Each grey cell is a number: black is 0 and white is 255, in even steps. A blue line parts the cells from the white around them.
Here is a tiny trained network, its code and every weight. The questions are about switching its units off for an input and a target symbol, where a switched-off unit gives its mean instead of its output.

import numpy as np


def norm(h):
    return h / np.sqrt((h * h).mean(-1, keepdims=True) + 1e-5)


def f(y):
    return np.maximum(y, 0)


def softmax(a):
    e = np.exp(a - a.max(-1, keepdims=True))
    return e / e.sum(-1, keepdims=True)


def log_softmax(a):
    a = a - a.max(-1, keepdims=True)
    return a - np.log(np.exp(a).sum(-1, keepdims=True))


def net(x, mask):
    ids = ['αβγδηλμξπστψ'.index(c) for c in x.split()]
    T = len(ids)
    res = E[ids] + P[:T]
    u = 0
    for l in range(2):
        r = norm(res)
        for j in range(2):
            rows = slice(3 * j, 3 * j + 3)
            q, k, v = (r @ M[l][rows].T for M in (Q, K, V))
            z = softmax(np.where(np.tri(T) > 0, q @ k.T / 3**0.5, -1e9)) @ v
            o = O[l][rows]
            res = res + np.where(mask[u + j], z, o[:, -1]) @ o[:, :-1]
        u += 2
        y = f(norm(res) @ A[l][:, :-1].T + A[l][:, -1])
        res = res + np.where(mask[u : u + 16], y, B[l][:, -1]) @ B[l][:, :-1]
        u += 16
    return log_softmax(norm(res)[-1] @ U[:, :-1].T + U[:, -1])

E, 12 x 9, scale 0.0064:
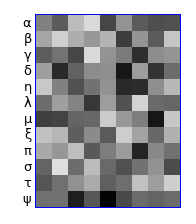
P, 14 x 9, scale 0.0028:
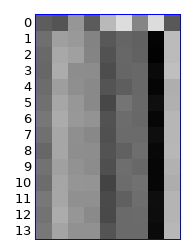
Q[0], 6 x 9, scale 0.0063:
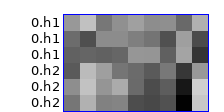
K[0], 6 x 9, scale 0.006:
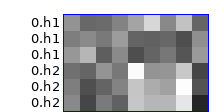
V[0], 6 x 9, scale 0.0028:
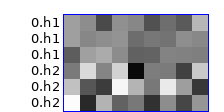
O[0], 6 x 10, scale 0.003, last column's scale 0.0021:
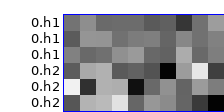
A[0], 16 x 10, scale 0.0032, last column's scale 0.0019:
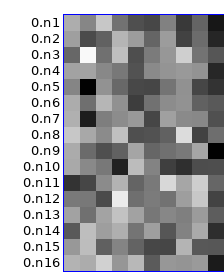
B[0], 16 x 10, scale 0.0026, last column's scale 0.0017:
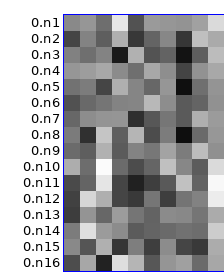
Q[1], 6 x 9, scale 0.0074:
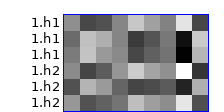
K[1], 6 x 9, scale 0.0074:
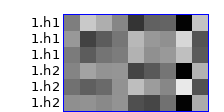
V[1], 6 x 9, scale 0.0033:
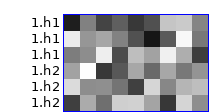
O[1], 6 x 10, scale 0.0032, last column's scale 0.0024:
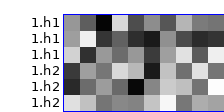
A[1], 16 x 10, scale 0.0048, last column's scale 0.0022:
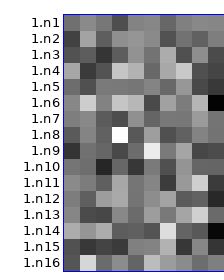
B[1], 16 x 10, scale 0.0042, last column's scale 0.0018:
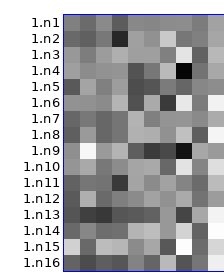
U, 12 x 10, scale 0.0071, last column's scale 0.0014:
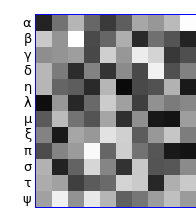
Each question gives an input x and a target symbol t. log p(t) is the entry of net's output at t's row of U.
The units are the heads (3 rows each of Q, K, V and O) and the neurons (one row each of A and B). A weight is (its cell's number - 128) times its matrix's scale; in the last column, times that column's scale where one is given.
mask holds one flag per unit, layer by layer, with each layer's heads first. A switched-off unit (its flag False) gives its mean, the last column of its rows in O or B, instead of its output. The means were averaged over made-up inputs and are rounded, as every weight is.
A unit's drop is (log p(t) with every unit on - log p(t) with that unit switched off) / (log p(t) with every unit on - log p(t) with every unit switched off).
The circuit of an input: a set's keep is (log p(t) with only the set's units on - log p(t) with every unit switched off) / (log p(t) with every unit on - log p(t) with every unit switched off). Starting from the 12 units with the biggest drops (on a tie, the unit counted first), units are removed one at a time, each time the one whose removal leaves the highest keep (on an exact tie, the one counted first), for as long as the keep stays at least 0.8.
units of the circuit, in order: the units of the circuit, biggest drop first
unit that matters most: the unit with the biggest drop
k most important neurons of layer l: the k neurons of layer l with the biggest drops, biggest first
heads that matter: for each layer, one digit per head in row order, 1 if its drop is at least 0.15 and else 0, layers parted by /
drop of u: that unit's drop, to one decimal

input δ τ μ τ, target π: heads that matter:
01 / 01
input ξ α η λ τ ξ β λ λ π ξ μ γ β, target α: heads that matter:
01 / 01
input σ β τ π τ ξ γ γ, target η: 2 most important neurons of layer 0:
[0.n8 0.n12]
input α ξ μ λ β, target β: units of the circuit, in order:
[1.h2]
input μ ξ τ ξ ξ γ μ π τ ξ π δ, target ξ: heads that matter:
00 / 10
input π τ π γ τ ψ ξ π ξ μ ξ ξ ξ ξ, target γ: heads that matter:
01 / 10
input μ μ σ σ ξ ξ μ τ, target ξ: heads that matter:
01 / 11
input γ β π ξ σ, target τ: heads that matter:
00 / 11
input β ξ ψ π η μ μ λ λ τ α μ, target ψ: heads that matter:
00 / 01
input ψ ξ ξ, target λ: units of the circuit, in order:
[1.h1 1.h2 1.n8]
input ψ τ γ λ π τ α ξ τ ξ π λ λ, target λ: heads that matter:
01 / 11
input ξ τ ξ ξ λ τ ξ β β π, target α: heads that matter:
00 / 01
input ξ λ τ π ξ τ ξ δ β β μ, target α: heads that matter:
01 / 01
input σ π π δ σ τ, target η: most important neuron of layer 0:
[0.n8]
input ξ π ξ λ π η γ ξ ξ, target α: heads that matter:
00 / 01
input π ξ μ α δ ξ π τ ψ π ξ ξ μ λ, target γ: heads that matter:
00 / 00
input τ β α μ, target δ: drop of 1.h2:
0.1
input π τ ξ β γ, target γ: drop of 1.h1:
0.2
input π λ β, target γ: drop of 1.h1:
0.6
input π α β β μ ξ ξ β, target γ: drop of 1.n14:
0.2
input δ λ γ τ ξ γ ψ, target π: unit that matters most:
0.h2
